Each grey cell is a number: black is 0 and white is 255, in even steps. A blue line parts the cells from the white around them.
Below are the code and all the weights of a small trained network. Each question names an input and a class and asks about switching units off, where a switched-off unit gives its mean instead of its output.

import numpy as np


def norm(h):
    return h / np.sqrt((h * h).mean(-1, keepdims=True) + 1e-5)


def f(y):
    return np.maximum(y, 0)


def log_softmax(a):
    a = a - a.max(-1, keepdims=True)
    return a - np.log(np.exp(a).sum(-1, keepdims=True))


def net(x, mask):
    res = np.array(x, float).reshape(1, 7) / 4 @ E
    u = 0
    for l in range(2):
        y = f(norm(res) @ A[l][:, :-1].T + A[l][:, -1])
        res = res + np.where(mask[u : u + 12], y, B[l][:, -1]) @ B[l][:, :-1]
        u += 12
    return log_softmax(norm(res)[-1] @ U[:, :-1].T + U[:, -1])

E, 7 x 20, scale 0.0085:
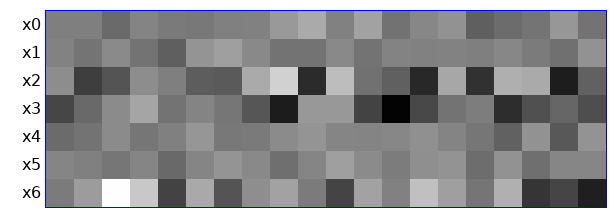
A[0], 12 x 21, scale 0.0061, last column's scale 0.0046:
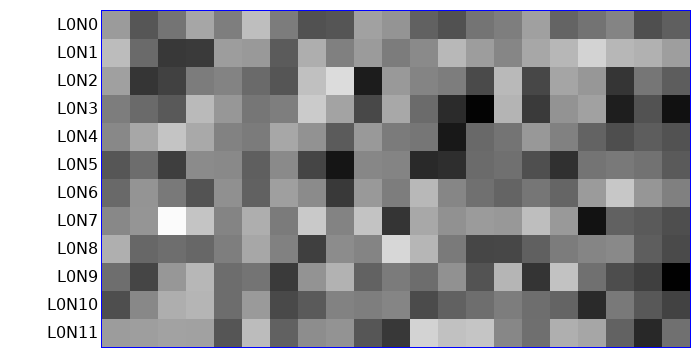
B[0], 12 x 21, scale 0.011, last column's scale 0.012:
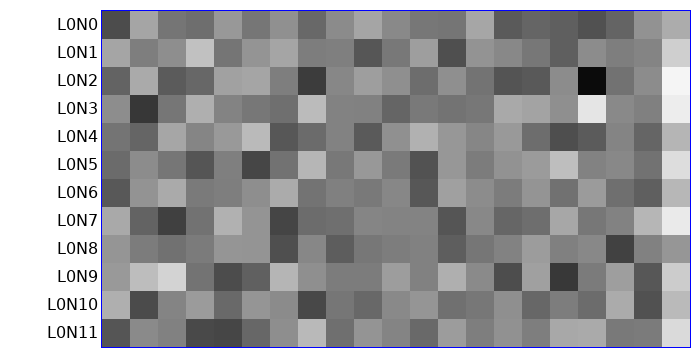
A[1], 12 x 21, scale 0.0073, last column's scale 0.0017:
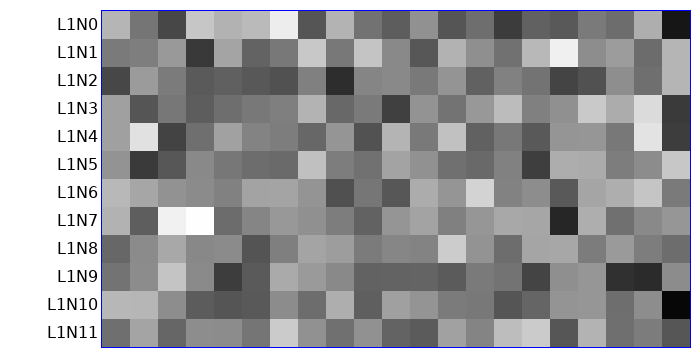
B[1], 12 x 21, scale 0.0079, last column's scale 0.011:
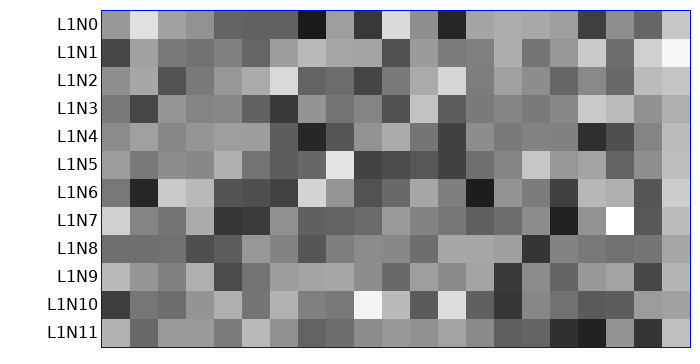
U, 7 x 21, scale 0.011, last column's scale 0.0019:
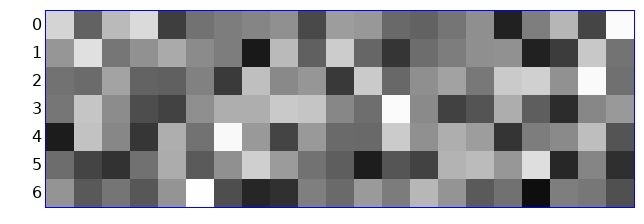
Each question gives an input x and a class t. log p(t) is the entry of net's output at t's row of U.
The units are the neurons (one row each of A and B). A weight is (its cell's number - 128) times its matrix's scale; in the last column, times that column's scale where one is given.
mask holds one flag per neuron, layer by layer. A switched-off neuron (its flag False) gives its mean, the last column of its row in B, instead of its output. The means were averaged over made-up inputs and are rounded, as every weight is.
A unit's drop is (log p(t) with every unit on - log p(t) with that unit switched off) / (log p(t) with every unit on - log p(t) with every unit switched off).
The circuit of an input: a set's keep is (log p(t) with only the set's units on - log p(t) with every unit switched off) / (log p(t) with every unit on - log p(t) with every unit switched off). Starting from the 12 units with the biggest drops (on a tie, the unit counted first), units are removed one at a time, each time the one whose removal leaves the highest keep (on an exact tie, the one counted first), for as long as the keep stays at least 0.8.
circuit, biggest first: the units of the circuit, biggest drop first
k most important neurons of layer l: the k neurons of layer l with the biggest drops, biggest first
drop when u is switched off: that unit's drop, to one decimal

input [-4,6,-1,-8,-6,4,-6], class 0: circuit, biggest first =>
(L0N1)
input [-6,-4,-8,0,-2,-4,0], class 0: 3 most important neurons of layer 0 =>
(L0N2 L0N5 L0N11)
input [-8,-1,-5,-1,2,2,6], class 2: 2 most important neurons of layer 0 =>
(L0N2 L0N11)
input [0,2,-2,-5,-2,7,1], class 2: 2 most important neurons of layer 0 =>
(L0N11 L0N9)
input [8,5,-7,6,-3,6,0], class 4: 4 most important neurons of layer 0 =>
(L0N5 L0N2 L0N1 L0N6)
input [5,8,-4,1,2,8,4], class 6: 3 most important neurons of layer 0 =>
(L0N3 L0N5 L0N4)
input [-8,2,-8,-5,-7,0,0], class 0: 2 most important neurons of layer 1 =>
(L1N6 L1N11)
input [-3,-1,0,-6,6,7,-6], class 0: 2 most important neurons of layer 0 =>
(L0N1 L0N7)
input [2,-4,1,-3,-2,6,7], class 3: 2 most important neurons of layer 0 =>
(L0N3 L0N9)
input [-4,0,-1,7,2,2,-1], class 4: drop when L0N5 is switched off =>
0.6
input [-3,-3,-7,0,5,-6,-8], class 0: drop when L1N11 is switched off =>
0.1
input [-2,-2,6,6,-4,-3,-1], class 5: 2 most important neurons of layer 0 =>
(L0N3 L0N5)
